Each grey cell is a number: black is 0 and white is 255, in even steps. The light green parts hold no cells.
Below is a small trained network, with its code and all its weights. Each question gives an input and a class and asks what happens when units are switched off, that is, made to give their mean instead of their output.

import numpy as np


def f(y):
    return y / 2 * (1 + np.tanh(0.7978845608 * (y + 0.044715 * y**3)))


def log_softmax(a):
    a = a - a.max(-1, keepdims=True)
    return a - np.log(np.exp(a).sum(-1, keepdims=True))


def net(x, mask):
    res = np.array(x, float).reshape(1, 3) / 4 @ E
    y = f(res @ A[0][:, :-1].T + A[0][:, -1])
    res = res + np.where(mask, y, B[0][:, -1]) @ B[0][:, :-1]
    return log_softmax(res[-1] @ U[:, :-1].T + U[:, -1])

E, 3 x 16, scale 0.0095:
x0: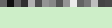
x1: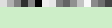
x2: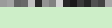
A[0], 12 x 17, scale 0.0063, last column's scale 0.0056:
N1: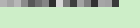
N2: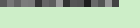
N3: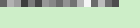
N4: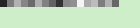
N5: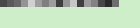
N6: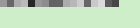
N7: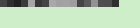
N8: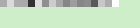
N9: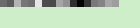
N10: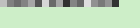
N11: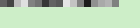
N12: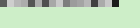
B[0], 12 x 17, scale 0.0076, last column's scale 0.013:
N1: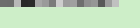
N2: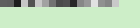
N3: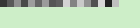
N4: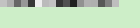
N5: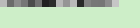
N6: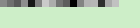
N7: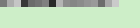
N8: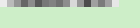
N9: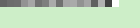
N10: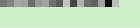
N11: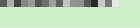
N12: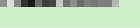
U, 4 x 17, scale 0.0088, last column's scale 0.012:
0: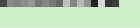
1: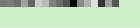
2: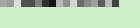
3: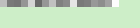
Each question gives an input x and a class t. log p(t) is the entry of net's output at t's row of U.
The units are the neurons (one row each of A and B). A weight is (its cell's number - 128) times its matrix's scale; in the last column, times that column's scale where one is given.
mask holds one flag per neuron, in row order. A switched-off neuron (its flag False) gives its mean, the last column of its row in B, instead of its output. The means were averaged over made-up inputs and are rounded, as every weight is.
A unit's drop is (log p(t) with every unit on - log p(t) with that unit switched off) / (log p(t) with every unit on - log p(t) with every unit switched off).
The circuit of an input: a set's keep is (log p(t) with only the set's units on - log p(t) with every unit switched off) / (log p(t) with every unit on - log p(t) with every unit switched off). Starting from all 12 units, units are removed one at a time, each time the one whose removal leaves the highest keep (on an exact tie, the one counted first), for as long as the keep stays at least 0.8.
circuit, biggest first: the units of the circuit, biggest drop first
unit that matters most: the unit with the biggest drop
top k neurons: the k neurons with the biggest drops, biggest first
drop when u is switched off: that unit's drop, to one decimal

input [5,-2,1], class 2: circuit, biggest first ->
[N7]
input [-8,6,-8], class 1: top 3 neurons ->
[N6; N4; N5]
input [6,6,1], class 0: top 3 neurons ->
[N10; N3; N8]
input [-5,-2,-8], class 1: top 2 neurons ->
[N6; N4]
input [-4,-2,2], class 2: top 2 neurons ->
[N1; N11]
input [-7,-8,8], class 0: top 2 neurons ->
[N9; N6]
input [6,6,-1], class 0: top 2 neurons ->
[N3; N10]
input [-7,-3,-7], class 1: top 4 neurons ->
[N6; N4; N5; N7]
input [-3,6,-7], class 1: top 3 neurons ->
[N6; N4; N11]
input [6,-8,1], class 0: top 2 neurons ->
[N11; N9]
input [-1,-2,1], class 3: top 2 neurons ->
[N3; N10]
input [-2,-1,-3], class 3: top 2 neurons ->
[N2; N8]
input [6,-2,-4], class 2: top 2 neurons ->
[N5; N2]
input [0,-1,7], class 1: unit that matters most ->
N2
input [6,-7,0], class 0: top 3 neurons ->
[N11; N9; N8]
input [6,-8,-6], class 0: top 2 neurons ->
[N11; N9]
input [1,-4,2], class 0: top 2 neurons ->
[N8; N9]
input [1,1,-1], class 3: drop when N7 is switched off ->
0.3
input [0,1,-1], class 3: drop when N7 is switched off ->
0.2
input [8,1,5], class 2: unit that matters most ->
N7
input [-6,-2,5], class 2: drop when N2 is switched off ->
-0.1
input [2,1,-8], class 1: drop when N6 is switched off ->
0.1
